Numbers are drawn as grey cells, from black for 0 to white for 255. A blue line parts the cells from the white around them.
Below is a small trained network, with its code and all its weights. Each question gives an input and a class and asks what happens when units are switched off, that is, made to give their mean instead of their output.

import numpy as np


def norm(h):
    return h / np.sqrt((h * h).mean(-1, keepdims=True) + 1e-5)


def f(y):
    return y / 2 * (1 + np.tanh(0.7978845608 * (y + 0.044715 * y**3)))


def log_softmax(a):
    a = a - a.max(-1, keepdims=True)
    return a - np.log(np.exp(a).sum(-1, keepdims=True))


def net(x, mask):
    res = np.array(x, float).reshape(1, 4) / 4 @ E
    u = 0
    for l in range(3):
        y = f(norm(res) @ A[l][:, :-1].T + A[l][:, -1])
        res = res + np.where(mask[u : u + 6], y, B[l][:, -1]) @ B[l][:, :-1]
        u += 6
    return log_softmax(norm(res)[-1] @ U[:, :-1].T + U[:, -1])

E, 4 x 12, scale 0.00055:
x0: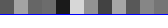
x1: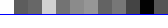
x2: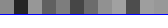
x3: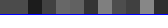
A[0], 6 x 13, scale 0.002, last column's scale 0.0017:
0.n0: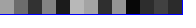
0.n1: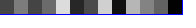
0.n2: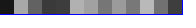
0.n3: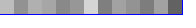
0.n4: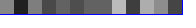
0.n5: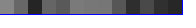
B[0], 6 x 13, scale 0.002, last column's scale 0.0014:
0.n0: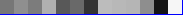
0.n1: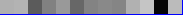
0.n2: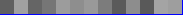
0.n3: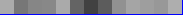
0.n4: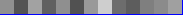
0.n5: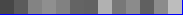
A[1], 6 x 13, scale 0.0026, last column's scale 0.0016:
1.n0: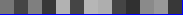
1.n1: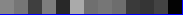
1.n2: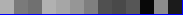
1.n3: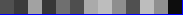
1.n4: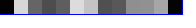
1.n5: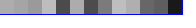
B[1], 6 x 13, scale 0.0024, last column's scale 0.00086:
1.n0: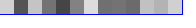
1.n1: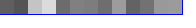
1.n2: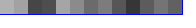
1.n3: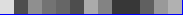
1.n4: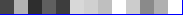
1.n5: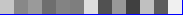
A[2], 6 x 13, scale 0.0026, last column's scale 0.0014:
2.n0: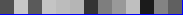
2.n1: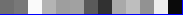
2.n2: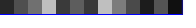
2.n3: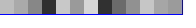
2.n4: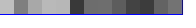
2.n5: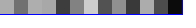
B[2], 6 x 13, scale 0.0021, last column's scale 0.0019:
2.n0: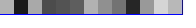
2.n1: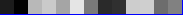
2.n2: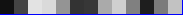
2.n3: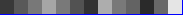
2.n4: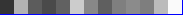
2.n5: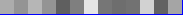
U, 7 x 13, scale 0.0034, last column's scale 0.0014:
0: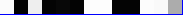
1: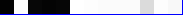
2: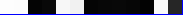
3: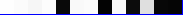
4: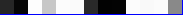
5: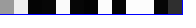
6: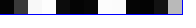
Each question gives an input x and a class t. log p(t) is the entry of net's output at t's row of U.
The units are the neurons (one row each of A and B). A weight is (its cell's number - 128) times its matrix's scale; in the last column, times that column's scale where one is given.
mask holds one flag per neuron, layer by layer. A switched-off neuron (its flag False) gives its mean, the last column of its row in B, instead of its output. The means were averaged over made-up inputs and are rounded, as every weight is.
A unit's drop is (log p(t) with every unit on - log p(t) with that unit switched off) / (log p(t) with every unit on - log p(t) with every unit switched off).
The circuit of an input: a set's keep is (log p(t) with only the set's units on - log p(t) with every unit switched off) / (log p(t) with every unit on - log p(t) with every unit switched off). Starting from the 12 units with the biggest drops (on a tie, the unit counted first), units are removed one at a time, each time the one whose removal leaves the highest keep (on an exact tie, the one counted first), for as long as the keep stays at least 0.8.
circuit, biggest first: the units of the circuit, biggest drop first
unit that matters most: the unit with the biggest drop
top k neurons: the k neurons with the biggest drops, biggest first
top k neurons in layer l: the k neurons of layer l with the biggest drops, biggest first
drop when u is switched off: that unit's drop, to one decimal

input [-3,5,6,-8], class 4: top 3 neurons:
(2.n1 0.n3 1.n3)
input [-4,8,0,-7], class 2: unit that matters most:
1.n2
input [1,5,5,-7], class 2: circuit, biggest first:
(1.n2 1.n4 2.n4)
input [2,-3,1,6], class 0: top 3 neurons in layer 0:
(0.n4 0.n0 0.n5)
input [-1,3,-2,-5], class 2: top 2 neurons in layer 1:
(1.n2 1.n1)
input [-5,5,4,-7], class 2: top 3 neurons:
(1.n2 1.n1 2.n2)
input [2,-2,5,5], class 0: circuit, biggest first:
(1.n0 0.n4)
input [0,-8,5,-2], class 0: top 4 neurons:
(1.n3 0.n4 1.n0 2.n4)
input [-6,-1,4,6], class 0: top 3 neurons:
(1.n0 0.n0 0.n4)
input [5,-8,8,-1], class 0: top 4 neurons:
(0.n4 1.n3 1.n0 2.n4)
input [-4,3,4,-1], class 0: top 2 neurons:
(1.n0 0.n0)
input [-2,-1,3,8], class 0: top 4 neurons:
(1.n0 0.n4 0.n0 1.n3)
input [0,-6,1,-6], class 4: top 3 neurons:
(2.n1 0.n3 2.n4)
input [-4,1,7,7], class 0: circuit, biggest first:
(1.n0)
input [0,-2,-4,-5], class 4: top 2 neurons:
(0.n3 2.n1)
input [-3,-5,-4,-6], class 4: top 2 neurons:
(2.n1 0.n3)
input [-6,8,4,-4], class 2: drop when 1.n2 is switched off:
0.2
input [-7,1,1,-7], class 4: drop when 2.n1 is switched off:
0.6
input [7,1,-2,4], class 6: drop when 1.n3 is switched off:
0.0
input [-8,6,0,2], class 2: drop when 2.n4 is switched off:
0.1
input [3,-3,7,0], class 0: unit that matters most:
0.n4
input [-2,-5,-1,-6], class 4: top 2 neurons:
(2.n1 0.n3)
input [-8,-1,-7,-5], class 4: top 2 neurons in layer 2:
(2.n1 2.n0)
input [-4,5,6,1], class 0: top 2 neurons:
(1.n0 0.n4)
